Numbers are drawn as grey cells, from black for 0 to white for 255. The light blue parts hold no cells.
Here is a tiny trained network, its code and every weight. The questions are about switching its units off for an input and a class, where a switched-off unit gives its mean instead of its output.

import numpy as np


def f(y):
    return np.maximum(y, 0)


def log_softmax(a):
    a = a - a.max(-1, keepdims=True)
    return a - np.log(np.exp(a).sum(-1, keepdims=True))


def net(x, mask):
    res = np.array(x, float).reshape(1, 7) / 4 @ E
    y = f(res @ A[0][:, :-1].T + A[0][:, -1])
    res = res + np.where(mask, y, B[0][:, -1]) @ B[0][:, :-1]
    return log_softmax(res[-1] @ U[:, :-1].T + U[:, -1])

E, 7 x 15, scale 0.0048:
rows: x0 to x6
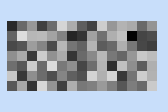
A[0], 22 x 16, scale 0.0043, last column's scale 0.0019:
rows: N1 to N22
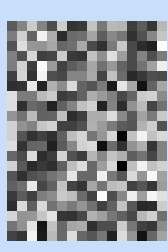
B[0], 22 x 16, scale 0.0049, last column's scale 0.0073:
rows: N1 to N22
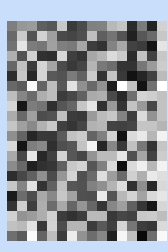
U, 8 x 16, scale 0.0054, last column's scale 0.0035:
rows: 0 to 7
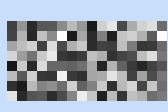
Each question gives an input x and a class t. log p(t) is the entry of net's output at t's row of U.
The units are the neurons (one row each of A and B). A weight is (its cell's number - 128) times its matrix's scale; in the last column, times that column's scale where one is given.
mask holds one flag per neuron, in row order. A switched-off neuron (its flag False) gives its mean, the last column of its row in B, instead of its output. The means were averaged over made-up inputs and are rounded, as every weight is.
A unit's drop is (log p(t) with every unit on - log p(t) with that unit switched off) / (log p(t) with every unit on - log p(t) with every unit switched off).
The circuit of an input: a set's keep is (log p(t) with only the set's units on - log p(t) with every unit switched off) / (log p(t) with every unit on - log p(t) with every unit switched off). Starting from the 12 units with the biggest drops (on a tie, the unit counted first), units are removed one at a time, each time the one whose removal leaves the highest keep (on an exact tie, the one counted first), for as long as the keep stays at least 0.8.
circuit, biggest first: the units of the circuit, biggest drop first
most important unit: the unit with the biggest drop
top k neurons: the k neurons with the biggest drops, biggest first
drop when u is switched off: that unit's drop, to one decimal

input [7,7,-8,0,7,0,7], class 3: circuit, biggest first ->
N20, N11
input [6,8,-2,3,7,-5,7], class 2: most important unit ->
N7
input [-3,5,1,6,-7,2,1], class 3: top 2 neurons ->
N20, N11
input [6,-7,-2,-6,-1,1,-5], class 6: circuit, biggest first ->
N7, N16
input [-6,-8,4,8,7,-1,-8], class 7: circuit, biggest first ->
N13, N9
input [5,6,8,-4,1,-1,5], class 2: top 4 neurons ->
N7, N22, N3, N21
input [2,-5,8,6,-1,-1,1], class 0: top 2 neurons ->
N22, N7
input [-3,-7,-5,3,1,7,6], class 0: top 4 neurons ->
N16, N18, N15, N12
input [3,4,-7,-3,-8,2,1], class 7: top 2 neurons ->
N18, N16
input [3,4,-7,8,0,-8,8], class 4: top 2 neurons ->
N19, N6
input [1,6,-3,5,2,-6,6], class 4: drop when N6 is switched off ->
0.1
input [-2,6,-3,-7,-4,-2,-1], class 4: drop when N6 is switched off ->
0.2
